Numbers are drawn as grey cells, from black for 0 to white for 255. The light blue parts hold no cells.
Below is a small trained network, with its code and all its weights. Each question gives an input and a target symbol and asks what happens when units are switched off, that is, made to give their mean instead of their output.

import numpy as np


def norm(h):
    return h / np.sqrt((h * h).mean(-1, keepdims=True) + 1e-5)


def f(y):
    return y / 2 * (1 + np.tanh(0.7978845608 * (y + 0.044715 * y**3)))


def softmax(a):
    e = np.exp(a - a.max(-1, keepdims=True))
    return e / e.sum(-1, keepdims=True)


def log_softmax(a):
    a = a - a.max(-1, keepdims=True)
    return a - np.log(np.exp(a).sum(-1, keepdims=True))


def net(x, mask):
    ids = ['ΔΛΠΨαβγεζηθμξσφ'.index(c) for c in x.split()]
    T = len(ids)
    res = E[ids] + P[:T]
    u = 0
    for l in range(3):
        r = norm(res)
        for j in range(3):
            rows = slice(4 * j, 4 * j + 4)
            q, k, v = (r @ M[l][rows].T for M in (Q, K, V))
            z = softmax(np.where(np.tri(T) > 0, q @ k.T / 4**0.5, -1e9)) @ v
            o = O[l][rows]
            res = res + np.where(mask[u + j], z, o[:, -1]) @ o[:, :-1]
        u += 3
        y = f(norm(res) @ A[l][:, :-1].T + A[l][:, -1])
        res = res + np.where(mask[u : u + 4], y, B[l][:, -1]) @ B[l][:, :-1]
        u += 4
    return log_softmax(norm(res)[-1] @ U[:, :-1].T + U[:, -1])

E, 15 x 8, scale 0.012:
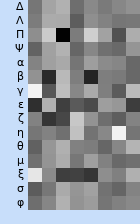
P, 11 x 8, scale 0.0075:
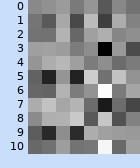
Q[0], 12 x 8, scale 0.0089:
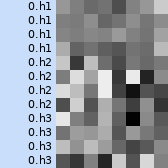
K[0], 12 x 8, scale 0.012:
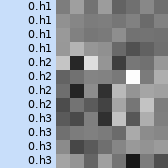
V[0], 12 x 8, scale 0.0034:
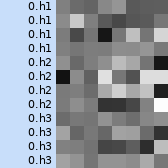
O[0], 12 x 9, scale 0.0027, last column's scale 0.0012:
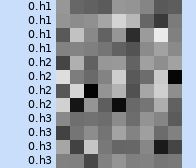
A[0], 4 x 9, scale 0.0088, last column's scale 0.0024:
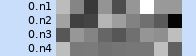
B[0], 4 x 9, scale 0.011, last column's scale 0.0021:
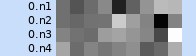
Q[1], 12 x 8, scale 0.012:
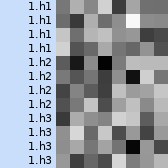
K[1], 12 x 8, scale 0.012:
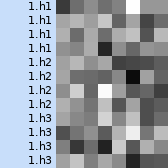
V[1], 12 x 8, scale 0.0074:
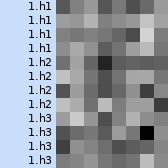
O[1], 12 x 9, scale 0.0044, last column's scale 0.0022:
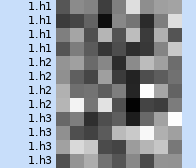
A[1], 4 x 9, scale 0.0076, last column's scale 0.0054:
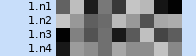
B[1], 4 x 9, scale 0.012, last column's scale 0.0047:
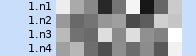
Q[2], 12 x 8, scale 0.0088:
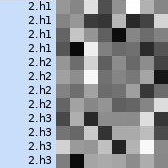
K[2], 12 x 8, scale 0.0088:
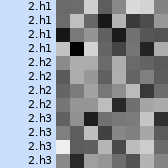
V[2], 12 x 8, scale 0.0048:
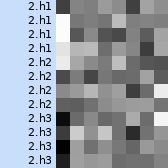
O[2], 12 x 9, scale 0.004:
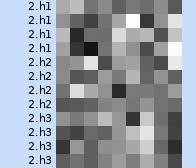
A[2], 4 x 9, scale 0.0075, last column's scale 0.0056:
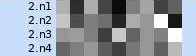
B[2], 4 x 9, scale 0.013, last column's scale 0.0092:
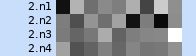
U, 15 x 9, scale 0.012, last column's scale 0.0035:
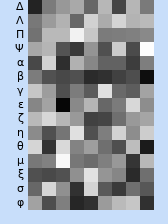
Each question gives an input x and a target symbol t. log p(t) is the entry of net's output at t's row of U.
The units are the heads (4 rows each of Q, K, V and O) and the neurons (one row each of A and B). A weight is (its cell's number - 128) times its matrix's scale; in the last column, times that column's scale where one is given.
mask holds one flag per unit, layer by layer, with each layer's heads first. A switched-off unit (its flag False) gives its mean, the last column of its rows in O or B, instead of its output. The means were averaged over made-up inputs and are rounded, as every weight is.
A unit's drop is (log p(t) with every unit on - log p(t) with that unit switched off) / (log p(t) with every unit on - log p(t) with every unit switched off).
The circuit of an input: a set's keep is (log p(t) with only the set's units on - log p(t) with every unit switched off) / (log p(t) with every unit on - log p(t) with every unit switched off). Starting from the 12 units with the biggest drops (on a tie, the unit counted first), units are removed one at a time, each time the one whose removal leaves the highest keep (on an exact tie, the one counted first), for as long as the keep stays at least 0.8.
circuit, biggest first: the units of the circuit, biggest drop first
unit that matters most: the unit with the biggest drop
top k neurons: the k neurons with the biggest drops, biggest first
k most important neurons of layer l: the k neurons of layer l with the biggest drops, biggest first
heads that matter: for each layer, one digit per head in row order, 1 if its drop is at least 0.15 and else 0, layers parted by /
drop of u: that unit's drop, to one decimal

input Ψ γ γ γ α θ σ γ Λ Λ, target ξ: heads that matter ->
000 / 000 / 000
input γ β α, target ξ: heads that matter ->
000 / 001 / 000
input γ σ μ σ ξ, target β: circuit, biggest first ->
2.n2; 0.n1
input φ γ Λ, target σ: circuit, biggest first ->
1.n3
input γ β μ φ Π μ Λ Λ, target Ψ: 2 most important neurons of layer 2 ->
2.n1; 2.n3
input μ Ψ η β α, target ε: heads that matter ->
010 / 000 / 000
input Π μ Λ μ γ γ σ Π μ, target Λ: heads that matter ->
000 / 010 / 000
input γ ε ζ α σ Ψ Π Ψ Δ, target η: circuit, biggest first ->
1.n1; 1.h3; 1.n3; 2.n3
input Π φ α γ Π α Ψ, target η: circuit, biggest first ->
1.n1; 1.h1; 1.h2; 1.h3
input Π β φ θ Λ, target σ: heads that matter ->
000 / 010 / 000
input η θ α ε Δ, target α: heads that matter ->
010 / 000 / 000
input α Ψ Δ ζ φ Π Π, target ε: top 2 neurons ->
1.n1; 1.n2
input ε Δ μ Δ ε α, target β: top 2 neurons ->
1.n3; 1.n1
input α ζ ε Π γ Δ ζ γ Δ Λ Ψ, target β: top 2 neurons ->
1.n1; 1.n3
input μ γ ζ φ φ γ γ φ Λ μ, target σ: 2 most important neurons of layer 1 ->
1.n4; 1.n3
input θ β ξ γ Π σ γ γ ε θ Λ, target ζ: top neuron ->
1.n1
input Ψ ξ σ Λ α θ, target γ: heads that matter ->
000 / 010 / 000
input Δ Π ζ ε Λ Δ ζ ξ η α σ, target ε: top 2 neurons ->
0.n1; 0.n2
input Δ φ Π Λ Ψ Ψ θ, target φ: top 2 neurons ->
1.n3; 1.n1
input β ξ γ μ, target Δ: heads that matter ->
010 / 000 / 000
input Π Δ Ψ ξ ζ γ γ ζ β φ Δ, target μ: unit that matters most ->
0.n2
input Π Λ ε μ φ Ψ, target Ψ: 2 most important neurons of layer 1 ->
1.n4; 1.n1
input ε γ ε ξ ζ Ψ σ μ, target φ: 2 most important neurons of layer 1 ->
1.n3; 1.n1
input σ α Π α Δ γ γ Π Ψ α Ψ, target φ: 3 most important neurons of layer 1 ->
1.n3; 1.n1; 1.n4
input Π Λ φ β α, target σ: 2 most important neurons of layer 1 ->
1.n4; 1.n3
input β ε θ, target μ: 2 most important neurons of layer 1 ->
1.n1; 1.n3
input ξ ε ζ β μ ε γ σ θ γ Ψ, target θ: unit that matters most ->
0.h2
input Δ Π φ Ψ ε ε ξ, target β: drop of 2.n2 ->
0.5
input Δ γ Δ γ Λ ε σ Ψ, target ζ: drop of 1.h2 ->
0.2
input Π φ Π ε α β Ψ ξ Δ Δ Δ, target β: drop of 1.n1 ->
0.3
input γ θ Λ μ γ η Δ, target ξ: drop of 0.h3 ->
0.0
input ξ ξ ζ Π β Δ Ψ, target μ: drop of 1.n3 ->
0.1
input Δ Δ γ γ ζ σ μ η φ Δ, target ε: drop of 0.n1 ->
1.1
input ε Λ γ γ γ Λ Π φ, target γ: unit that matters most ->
1.h2
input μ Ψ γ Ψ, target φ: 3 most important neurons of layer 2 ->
2.n3; 2.n2; 2.n4
